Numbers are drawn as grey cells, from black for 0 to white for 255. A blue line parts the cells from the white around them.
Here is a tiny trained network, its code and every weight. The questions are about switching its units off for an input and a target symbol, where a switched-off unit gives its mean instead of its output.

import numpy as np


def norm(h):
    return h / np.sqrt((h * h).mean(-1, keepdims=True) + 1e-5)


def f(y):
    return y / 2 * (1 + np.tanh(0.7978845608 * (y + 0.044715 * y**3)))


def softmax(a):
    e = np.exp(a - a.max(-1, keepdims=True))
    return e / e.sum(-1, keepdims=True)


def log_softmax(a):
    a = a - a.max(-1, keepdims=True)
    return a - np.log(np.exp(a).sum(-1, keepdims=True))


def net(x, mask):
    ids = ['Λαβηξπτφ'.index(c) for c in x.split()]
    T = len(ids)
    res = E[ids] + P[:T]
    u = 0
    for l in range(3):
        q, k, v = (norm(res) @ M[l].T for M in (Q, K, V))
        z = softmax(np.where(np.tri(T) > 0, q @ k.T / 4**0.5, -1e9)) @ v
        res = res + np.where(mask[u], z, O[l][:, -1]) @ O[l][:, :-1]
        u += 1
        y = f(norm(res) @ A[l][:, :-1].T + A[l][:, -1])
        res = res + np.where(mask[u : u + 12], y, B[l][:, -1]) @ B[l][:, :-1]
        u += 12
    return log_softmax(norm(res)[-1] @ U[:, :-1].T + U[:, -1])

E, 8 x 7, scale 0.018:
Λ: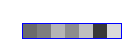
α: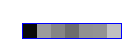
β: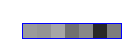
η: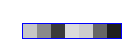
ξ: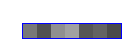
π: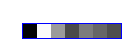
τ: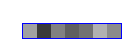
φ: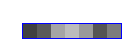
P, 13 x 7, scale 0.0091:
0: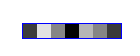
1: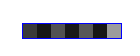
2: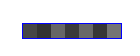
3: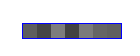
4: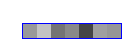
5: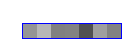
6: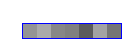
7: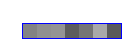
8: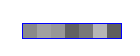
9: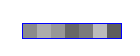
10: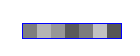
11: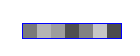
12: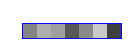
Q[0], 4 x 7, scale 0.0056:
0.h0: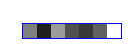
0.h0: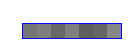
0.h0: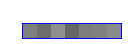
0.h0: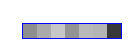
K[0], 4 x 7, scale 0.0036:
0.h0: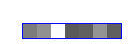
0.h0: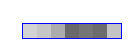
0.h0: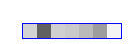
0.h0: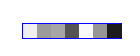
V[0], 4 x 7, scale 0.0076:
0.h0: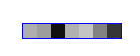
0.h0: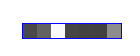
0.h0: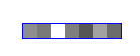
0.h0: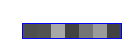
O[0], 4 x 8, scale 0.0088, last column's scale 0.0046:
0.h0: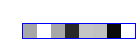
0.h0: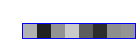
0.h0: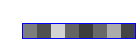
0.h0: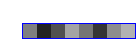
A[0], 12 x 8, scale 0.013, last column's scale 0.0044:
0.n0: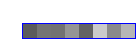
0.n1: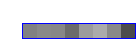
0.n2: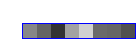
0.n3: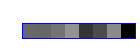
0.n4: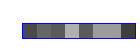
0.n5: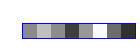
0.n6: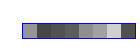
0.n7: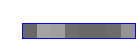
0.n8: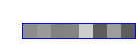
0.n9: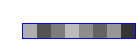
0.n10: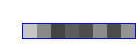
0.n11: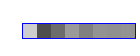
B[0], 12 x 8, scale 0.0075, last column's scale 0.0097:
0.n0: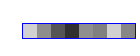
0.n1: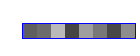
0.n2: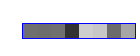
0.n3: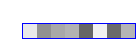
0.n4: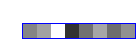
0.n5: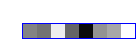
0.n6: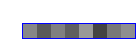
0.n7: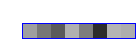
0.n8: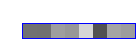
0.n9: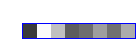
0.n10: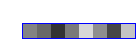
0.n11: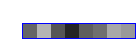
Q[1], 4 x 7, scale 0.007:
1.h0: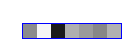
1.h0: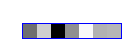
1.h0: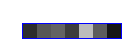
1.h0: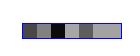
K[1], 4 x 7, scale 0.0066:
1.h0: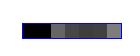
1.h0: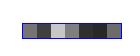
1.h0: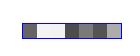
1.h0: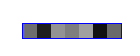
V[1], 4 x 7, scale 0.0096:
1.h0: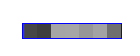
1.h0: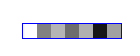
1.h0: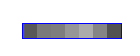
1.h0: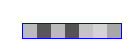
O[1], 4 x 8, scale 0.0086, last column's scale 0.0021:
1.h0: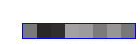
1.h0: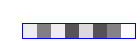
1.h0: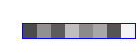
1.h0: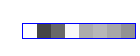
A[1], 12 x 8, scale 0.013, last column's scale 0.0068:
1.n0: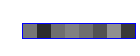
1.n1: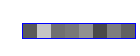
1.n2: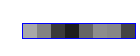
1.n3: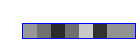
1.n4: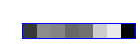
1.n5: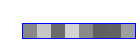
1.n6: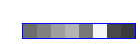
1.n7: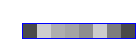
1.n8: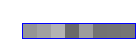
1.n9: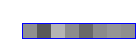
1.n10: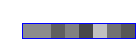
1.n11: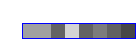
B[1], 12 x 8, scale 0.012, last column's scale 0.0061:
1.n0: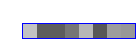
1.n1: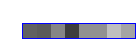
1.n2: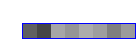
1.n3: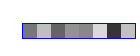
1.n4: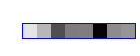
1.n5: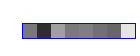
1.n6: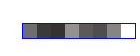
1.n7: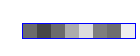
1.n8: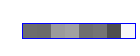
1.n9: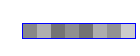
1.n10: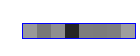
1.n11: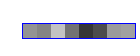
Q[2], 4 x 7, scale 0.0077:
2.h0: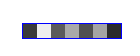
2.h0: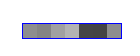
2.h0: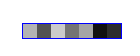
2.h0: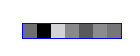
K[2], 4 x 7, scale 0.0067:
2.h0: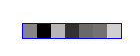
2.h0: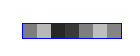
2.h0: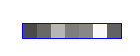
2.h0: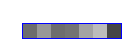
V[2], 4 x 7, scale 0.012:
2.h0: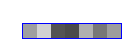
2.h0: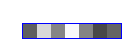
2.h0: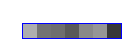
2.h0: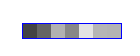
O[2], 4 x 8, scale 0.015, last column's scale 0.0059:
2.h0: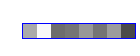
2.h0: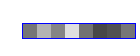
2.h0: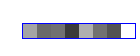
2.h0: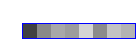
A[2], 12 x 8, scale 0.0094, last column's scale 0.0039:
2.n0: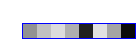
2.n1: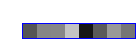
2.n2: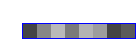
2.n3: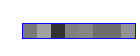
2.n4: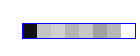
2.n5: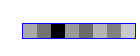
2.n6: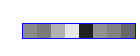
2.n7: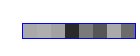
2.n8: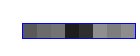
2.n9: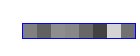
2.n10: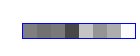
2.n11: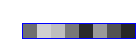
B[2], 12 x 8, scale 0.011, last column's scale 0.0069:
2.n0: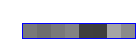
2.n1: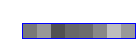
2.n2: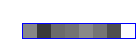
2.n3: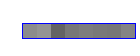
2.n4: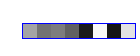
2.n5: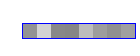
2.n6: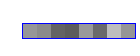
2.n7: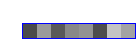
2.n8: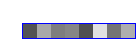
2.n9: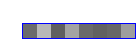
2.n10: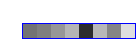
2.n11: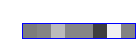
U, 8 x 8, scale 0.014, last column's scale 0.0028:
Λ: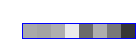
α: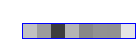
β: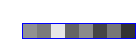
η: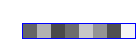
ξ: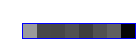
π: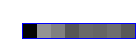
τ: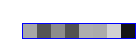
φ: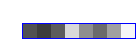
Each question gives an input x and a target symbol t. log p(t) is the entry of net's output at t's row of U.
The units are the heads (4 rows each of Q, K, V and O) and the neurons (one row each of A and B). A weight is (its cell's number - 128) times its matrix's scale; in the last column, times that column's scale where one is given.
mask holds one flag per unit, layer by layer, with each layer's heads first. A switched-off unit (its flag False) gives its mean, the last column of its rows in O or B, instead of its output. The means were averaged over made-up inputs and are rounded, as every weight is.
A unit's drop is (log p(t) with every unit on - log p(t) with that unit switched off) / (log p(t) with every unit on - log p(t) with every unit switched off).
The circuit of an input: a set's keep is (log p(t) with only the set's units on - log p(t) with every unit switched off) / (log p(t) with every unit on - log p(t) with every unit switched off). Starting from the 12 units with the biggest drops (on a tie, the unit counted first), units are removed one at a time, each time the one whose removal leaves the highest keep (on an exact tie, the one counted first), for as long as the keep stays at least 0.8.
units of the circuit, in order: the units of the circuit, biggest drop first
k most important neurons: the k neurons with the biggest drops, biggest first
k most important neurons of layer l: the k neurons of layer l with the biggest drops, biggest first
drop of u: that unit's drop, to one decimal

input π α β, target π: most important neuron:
(0.n5)
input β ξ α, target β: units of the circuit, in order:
(1.h0 0.h0 0.n4)
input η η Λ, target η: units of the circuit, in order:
(0.n5 1.n3)
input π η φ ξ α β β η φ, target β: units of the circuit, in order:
(0.n5 1.h0 0.h0 0.n9)
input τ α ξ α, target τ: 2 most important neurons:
(0.n6 0.n4)
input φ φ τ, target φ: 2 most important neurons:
(0.n9 0.n5)
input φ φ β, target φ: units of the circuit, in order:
(0.h0 2.h0)
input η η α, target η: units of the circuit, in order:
(0.n5 0.h0 1.n3)
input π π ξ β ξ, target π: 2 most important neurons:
(0.n9 0.n11)
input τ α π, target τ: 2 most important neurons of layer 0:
(0.n5 0.n3)
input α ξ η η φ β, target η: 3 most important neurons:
(0.n5 1.n3 1.n0)
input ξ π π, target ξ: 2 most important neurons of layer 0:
(0.n3 0.n9)
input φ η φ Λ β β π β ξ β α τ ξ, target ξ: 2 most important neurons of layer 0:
(0.n5 0.n2)
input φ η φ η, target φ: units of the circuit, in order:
(2.h0)
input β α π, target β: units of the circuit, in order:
(0.h0 1.h0)
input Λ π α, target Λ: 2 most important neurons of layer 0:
(0.n5 0.n4)
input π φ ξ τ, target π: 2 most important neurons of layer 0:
(0.n5 0.n9)
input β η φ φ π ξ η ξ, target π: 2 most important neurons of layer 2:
(2.n8 2.n4)
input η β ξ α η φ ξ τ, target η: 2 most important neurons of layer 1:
(1.n3 1.n2)
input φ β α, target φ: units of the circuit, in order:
(0.h0)
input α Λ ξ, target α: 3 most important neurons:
(0.n5 1.n4 1.n0)
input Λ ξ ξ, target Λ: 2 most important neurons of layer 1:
(1.n3 1.n6)
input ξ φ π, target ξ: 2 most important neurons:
(0.n3 1.n0)
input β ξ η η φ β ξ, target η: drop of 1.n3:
0.3
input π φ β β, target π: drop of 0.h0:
0.2
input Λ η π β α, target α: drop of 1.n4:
0.2
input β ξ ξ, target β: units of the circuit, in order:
(1.h0)
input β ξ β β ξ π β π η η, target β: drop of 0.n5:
0.4
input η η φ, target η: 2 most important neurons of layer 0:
(0.n5 0.n2)
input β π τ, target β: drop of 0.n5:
0.2
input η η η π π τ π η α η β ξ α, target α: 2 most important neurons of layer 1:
(1.n4 1.n5)
